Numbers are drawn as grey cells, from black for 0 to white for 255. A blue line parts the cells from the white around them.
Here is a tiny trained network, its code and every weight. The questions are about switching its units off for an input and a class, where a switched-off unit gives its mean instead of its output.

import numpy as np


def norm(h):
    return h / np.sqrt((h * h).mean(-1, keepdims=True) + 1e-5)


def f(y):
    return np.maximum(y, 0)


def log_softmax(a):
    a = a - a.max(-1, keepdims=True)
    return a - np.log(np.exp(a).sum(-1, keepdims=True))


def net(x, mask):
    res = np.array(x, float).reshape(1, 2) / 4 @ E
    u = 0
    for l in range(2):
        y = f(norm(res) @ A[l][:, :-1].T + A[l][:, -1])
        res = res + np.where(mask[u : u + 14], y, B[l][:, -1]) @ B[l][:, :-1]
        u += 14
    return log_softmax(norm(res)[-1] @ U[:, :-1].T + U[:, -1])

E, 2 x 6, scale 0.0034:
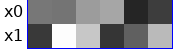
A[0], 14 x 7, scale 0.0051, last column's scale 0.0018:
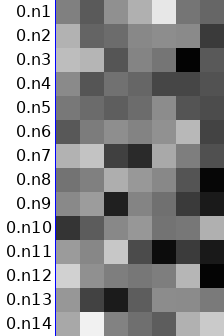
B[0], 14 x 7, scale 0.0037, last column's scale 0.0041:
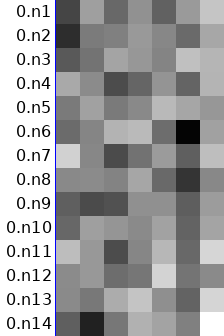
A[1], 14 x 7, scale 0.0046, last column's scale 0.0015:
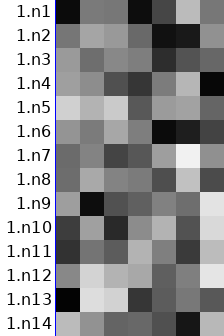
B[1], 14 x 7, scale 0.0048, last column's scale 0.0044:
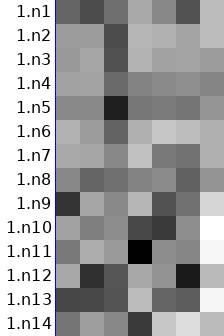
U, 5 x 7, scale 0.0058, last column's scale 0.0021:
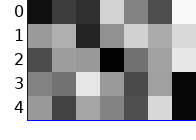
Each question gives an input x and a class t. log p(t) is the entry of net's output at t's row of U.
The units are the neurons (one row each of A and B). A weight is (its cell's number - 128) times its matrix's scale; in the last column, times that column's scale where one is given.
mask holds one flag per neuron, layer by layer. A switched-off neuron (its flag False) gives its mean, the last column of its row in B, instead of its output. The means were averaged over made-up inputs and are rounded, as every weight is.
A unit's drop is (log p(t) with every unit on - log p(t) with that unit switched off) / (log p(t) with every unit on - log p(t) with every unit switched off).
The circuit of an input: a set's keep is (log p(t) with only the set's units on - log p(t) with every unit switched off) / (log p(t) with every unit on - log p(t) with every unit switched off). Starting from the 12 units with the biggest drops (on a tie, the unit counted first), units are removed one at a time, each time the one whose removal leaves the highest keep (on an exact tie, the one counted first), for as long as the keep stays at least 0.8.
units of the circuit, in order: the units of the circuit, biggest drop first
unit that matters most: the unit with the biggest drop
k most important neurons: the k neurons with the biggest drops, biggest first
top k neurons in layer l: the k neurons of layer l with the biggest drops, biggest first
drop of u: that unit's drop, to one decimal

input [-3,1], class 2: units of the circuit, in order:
(1.n13; 1.n2; 1.n10; 1.n6)
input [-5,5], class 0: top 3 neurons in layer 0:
(0.n11; 0.n6; 0.n4)
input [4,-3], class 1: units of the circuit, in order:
(0.n14; 1.n13; 1.n14)
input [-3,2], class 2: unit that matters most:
0.n6
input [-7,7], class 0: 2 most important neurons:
(1.n13; 0.n11)
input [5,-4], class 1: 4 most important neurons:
(0.n14; 1.n13; 1.n14; 1.n11)
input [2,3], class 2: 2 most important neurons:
(0.n14; 0.n11)
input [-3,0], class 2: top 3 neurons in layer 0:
(0.n6; 0.n11; 0.n1)
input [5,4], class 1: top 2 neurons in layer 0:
(0.n11; 0.n3)
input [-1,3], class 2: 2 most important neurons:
(0.n14; 0.n6)
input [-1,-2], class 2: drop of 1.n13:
0.2
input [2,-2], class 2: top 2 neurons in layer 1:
(1.n11; 1.n13)
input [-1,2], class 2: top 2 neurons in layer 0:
(0.n14; 0.n6)
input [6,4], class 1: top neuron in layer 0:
(0.n11)
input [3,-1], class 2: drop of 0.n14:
-0.1
